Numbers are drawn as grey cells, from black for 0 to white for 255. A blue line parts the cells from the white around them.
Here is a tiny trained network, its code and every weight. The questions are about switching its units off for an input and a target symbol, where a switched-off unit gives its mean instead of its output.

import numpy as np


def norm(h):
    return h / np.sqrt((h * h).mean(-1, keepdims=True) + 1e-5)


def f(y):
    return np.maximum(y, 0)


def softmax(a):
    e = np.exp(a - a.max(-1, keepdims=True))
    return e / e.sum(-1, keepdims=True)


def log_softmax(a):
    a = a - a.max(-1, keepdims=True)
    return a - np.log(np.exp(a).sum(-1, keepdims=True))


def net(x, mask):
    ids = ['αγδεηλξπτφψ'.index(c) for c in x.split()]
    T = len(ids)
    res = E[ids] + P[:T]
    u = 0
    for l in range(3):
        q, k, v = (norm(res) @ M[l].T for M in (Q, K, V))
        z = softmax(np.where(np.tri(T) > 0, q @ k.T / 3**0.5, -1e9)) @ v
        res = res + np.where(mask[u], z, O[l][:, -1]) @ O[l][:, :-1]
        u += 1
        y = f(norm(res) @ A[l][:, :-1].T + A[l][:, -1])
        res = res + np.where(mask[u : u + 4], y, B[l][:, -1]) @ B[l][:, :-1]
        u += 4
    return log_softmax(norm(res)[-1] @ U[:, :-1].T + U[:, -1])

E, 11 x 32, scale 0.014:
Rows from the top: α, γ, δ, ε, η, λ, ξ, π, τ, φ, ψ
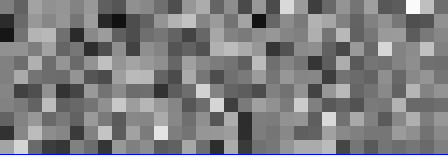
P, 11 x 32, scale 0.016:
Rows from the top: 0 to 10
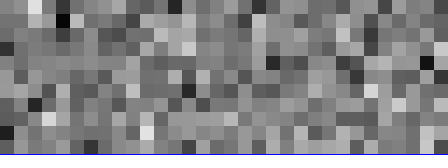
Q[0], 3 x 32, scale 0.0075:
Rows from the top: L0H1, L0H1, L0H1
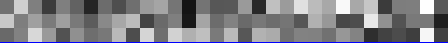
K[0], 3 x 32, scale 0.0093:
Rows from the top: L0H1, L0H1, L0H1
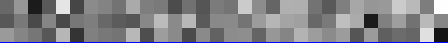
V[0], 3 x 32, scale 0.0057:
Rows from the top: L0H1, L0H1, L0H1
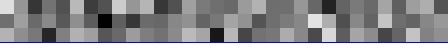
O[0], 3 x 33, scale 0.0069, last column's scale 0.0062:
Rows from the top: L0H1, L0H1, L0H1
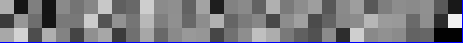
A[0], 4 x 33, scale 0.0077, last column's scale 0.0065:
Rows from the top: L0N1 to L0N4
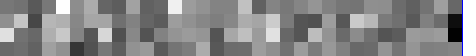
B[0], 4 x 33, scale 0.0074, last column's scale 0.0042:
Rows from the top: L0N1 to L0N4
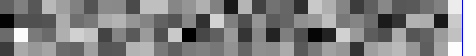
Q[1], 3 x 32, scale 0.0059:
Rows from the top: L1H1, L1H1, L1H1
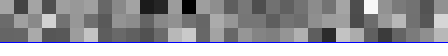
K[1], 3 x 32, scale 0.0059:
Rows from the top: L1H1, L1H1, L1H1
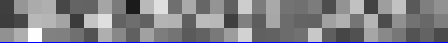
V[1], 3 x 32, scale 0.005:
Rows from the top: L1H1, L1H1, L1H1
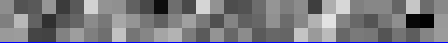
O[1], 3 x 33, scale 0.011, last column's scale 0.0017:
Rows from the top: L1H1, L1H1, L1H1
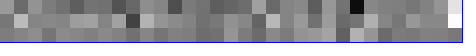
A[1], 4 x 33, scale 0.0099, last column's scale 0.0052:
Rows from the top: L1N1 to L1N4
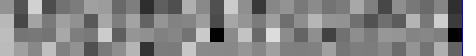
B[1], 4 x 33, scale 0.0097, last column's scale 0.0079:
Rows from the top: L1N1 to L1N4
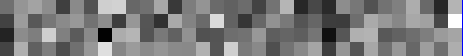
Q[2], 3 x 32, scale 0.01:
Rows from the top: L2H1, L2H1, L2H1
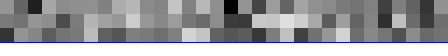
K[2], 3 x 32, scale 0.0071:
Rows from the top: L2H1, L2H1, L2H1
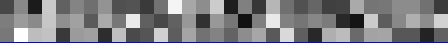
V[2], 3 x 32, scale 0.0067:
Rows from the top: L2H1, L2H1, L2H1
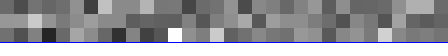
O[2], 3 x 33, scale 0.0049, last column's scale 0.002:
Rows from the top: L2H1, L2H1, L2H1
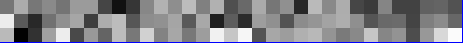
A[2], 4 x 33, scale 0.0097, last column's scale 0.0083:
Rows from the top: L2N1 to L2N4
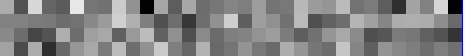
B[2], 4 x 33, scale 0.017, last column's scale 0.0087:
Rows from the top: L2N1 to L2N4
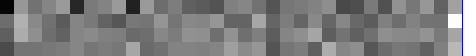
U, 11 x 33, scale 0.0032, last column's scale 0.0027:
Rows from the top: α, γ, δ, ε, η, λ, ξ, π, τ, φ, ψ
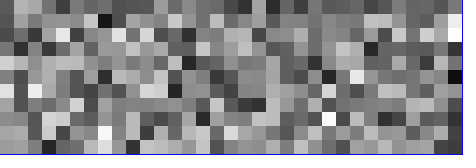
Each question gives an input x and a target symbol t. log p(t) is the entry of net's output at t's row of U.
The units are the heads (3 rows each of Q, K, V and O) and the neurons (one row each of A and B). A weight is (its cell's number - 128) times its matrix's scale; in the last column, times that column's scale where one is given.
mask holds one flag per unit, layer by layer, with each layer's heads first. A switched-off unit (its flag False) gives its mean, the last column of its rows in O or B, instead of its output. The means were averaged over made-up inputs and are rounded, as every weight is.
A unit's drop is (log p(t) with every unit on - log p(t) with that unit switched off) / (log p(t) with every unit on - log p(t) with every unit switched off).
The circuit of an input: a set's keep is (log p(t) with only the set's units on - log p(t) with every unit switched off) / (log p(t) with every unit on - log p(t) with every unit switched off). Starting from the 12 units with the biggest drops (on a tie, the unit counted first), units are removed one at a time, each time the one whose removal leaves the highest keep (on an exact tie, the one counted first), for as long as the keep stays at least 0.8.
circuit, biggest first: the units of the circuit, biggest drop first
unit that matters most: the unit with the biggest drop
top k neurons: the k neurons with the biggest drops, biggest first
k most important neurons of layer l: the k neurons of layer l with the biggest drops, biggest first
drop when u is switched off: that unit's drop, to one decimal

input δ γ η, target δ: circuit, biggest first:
[L2N1, L0H1]
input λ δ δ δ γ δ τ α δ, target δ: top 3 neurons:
[L2N1, L1N2, L2N2]
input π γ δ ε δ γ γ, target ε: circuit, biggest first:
[L0H1, L2N4, L1N2]
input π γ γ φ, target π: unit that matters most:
L0H1
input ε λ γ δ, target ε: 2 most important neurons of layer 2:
[L2N4, L2N2]
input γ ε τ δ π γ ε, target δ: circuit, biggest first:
[L0H1, L2N1, L1N2]
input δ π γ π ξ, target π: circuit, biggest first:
[L0H1, L1N2]
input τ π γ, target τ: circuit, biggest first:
[L0H1, L0N2]
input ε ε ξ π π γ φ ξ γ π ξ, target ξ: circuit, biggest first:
[L0N4, L0H1, L1H1, L1N2]
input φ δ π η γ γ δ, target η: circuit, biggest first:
[L0H1, L0N3]
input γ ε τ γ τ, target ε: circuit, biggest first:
[L0H1, L2N4]
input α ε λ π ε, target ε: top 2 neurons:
[L2N4, L1N2]
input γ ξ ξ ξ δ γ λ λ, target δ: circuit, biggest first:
[L0H1, L2N1]
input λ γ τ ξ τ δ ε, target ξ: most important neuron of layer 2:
[L2N2]
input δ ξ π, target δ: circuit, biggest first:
[L0H1, L2N1, L1N2]
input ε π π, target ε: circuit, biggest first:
[L2N4, L0H1]
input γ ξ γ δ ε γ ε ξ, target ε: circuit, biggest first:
[L0H1, L2N4]
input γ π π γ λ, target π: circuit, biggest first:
[L0H1, L1N2]
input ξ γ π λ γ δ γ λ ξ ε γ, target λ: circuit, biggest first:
[L0H1, L1N3]
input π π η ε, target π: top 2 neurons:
[L1N2, L2N2]
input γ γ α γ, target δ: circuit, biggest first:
[L2H1, L2N2]
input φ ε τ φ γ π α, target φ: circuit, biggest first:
[L1N4, L0H1]
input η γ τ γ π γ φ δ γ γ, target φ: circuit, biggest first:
[L0H1, L1N4]
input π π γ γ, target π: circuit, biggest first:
[L0H1, L1N2, L2N2]
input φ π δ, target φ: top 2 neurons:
[L1N4, L2N2]
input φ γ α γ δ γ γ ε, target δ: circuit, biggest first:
[L0H1, L2N1]
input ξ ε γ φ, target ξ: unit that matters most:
L1H1
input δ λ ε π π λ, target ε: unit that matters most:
L0H1
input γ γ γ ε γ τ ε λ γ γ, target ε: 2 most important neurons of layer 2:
[L2N4, L2N1]
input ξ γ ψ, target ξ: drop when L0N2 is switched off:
0.1
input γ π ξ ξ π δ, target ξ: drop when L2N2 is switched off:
0.1
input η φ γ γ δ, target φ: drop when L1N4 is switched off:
0.5
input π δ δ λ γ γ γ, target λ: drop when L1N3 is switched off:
0.7
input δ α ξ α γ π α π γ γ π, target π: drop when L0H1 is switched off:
1.3
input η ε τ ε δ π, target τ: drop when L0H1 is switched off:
1.0
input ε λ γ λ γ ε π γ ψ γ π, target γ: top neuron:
[L0N1]
